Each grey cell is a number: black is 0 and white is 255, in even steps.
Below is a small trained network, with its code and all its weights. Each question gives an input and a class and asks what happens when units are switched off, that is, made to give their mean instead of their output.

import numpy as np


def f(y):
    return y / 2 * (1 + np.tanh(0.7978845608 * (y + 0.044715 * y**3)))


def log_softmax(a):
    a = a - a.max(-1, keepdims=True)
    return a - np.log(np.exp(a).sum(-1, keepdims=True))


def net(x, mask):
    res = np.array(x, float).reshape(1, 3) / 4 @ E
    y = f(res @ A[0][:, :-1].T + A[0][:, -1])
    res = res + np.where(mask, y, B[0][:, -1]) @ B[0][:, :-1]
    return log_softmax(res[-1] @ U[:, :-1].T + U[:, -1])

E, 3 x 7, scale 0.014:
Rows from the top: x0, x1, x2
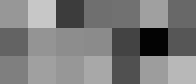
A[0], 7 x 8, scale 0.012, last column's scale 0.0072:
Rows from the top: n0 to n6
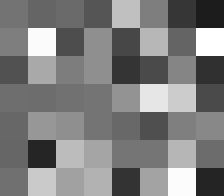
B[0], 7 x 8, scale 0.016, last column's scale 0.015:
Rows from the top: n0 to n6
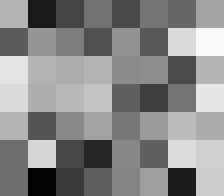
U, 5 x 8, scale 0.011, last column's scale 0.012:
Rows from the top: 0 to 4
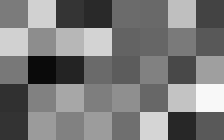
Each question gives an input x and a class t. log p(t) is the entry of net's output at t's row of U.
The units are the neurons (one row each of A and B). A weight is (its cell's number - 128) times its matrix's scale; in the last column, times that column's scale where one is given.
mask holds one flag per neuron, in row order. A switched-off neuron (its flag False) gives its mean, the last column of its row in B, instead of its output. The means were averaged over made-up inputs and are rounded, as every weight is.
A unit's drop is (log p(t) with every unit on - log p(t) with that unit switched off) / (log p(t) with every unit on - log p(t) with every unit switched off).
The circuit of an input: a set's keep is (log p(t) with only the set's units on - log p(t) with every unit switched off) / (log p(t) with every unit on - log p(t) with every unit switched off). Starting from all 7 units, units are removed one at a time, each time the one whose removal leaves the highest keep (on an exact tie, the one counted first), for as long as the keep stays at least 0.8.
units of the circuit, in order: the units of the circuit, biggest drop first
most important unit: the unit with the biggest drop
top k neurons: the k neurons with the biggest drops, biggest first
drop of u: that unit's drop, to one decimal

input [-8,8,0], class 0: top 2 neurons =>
[n5 n3]
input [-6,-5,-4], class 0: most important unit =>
n5
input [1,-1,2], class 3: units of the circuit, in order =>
[n5 n0 n2]
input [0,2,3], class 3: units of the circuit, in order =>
[n3 n0 n5]
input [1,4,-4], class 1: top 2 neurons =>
[n6 n5]
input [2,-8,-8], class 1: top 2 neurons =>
[n3 n6]
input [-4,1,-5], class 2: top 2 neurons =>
[n1 n0]
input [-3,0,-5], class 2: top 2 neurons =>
[n1 n3]
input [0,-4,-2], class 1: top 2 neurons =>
[n5 n6]
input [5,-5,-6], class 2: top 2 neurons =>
[n0 n5]
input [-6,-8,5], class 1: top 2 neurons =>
[n3 n1]
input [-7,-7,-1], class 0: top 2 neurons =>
[n5 n2]
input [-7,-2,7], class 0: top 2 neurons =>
[n5 n0]
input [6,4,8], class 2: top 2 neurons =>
[n6 n5]
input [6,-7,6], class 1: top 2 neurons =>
[n3 n5]
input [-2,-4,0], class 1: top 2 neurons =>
[n1 n3]
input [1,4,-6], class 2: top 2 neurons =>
[n3 n0]
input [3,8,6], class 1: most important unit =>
n2
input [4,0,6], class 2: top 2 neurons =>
[n6 n5]
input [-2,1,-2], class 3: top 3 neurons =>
[n6 n3 n0]
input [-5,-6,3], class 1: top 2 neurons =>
[n3 n1]
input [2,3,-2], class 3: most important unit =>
n3
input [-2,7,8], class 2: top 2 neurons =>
[n6 n3]
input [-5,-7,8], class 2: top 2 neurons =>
[n6 n2]
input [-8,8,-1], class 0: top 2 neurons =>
[n5 n3]
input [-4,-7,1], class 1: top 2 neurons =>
[n3 n1]
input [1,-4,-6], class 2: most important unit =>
n0
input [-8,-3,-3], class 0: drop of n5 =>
1.1
